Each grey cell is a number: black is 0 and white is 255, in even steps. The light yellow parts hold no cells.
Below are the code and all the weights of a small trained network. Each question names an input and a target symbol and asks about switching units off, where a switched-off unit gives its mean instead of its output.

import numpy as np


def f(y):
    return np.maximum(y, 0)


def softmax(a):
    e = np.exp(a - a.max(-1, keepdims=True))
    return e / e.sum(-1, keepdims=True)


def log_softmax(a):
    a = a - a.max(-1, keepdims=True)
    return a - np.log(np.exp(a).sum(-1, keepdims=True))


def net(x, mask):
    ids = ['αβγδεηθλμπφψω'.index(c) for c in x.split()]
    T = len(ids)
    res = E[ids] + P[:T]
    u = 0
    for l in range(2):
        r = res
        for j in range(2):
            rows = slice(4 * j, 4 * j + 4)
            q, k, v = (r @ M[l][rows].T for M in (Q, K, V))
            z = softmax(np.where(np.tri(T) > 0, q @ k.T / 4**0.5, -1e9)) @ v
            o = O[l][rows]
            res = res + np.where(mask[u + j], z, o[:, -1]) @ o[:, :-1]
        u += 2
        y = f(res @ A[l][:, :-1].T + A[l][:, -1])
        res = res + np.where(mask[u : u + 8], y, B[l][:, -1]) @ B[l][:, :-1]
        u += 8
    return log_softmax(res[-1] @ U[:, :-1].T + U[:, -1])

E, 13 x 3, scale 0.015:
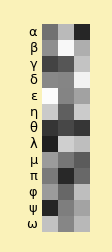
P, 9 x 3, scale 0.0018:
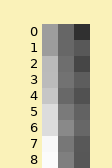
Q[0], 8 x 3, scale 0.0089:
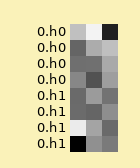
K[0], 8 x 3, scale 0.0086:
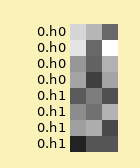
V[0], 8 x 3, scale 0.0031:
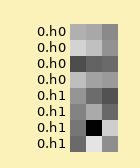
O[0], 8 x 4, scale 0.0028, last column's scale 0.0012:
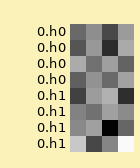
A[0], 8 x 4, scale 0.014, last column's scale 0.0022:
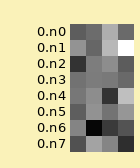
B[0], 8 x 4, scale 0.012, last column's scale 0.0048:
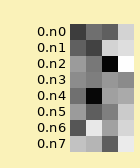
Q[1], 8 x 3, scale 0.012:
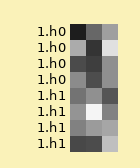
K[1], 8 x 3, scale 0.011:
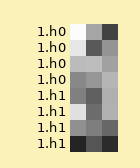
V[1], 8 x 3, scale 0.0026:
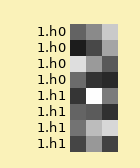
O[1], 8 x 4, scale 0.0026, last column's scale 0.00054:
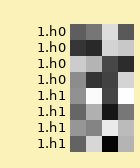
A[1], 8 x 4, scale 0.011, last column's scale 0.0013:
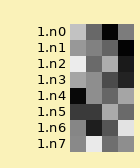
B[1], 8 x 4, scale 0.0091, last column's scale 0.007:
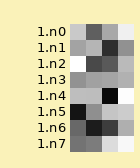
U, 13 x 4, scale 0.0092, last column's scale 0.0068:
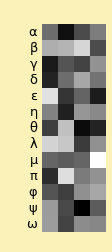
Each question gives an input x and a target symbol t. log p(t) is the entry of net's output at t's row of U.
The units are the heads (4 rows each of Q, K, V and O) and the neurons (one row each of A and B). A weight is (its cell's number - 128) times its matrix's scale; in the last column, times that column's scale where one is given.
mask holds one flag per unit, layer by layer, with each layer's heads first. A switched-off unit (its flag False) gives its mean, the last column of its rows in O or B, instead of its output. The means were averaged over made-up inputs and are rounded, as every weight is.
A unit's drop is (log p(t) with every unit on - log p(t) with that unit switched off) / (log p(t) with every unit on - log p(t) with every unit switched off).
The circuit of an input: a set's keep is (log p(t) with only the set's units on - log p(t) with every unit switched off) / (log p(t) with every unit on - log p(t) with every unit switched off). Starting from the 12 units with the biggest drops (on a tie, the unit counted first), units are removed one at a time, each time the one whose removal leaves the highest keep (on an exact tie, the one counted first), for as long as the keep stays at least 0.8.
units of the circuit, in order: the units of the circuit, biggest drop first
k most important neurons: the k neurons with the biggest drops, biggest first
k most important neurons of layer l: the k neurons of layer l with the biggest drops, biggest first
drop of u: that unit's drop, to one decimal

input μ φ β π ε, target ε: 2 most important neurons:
[1.n2 0.n0]
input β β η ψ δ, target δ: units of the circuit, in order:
[1.n5 0.n1 0.n7]
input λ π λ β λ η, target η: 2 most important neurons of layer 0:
[0.n1 0.n6]
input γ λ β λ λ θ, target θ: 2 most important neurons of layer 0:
[0.n6 0.n4]
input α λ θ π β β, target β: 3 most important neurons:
[1.n7 1.n4 0.n0]
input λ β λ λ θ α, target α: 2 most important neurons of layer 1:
[1.n6 1.n4]
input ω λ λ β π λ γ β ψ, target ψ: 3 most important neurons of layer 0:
[0.n2 0.n6 0.n0]
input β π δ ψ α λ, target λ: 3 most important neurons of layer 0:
[0.n2 0.n0 0.n7]
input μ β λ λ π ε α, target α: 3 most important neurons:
[0.n4 1.n6 0.n6]
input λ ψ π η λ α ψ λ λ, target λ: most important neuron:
[0.n2]
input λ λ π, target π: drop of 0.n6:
1.0
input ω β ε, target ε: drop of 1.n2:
1.2
